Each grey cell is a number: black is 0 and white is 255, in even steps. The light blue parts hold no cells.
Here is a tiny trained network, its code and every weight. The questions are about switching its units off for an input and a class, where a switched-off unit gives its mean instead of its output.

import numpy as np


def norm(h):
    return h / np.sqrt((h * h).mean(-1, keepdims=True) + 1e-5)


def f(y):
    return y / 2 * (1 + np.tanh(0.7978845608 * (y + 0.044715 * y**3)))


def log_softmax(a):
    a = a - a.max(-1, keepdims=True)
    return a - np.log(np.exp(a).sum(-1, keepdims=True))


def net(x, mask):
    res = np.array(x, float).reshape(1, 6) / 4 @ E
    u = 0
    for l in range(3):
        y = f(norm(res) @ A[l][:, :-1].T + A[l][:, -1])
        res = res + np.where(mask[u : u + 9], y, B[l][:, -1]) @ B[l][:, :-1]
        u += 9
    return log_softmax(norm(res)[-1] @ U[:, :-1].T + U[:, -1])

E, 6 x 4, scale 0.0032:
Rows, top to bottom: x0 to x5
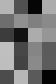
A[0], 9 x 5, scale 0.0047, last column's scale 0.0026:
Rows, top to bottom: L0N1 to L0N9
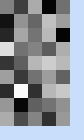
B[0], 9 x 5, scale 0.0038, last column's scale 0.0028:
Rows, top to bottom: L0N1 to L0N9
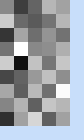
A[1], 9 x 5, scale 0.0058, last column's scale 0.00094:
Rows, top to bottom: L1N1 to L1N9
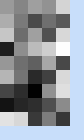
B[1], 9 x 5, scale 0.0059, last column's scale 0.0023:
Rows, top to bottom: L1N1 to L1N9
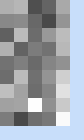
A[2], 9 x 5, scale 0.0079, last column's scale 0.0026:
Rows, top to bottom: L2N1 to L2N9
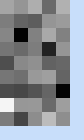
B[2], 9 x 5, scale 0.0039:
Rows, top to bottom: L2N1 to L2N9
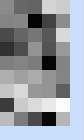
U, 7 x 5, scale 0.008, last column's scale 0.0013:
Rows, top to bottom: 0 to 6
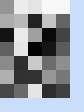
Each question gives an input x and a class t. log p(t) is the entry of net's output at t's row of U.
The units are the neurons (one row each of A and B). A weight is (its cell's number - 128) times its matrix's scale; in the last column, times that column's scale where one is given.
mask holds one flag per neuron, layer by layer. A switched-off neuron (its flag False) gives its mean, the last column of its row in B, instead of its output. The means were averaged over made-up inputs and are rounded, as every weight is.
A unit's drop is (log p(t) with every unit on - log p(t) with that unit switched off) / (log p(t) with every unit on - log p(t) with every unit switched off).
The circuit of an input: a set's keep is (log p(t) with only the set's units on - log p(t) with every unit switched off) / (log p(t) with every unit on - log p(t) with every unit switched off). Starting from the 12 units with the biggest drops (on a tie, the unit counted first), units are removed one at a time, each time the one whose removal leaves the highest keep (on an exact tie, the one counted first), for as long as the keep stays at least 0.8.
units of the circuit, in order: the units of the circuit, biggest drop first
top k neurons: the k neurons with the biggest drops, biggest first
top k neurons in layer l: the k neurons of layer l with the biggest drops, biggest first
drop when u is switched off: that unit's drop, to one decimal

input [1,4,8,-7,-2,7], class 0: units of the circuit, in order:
L1N8, L2N3
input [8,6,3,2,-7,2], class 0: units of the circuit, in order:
L1N8
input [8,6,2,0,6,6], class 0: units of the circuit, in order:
L1N8, L2N8
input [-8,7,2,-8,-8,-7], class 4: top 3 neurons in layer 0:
L0N5, L0N4, L0N8
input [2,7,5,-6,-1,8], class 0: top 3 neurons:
L1N8, L1N7, L0N2
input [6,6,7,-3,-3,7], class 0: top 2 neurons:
L1N8, L1N7
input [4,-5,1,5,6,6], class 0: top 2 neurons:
L1N8, L0N1
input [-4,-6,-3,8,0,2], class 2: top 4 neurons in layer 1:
L1N8, L1N7, L1N3, L1N4
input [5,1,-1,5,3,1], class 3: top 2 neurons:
L0N4, L1N8
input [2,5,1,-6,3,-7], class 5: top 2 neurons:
L1N8, L2N9
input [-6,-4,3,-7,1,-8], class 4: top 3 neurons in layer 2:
L2N9, L2N3, L2N8
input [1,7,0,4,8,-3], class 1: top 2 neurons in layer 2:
L2N2, L2N9
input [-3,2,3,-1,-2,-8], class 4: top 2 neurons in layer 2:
L2N3, L2N9
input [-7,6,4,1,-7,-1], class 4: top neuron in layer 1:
L1N4
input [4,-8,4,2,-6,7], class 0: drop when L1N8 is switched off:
0.8
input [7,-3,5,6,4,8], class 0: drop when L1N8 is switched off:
0.8
